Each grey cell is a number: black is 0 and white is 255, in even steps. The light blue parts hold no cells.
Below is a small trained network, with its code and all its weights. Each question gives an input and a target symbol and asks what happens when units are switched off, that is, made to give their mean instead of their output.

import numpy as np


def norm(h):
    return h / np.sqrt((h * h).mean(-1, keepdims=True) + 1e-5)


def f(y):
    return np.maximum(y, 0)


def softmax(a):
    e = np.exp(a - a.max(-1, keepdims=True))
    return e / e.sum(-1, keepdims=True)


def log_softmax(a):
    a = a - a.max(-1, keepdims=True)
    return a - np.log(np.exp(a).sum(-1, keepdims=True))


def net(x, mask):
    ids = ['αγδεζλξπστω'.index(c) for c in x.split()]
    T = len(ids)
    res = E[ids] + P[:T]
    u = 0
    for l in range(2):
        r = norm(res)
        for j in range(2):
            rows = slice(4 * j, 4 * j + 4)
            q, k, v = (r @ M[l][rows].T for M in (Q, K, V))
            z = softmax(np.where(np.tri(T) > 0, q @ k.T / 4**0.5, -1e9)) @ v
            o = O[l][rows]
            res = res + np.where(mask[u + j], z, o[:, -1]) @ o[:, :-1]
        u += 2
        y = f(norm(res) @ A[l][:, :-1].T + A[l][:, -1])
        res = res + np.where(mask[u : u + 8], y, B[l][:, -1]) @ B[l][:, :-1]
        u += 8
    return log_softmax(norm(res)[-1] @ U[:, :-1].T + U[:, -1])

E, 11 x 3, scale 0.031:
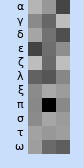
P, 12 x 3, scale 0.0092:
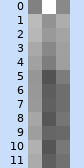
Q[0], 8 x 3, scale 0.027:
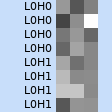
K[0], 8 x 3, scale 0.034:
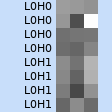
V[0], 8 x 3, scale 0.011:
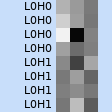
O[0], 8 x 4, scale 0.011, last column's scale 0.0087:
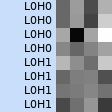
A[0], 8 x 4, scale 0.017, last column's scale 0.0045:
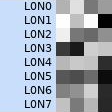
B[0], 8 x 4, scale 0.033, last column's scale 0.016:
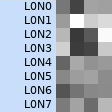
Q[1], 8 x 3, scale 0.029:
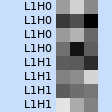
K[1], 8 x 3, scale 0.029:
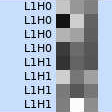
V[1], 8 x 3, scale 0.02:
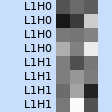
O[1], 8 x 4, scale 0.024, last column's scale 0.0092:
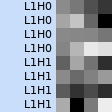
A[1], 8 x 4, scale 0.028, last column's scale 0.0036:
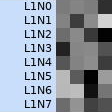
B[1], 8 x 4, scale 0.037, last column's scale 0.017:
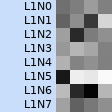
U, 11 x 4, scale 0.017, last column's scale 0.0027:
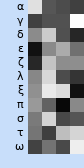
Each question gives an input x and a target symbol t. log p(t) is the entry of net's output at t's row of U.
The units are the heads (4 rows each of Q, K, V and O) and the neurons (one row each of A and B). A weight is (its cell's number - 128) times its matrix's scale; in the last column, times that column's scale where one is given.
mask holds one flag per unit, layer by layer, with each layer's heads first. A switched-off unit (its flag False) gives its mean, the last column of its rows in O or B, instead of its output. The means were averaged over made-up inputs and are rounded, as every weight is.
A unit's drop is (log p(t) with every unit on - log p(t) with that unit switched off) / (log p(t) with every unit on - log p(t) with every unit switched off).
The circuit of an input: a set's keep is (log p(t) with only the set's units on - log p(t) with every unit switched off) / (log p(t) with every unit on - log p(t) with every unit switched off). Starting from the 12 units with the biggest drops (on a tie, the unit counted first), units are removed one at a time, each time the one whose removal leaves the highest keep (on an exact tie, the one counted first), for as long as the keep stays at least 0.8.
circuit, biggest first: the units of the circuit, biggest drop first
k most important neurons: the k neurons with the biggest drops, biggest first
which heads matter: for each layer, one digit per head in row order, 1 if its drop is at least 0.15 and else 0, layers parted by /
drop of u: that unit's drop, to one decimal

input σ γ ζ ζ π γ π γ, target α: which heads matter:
01 / 10
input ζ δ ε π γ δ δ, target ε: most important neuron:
L0N1
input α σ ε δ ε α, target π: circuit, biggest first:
L0H0, L0N1
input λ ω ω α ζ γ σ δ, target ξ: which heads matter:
10 / 10
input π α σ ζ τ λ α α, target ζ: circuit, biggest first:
L0N1, L1N5
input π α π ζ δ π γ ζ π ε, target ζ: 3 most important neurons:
L1N5, L0N3, L0N1
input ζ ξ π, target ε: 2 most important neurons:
L0N1, L1N5
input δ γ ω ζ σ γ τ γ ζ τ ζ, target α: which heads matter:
10 / 01
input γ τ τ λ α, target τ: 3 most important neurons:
L1N6, L0N1, L0N2
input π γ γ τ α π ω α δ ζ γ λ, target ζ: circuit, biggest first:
L0N1, L1H1
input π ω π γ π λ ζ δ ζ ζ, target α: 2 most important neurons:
L1N5, L0N2
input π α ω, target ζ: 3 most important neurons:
L1N5, L0N1, L0N2
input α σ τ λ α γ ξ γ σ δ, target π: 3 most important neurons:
L1N6, L0N2, L0N3
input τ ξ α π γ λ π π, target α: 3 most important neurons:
L0N2, L0N0, L0N7
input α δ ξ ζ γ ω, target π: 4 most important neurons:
L1N6, L0N3, L0N0, L0N1
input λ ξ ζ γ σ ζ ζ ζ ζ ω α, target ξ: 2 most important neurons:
L0N1, L0N2
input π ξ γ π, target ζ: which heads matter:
00 / 00
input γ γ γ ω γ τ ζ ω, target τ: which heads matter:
10 / 11
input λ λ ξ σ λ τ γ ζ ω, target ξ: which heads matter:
11 / 10
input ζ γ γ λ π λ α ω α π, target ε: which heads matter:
00 / 00
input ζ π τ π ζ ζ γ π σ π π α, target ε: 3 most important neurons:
L0N1, L1N5, L0N3
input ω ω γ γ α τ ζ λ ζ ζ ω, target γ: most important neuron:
L0N2
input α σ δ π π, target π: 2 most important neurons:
L1N6, L0N1
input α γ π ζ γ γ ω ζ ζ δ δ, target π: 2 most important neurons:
L1N6, L0N3
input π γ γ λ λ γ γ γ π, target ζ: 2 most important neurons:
L1N5, L0N1
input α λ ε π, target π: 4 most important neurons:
L1N6, L0N1, L0N0, L0N2
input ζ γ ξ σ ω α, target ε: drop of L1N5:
0.7
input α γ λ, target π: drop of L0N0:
0.3
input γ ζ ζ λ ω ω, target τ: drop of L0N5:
0.0
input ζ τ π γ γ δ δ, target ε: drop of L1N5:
0.8
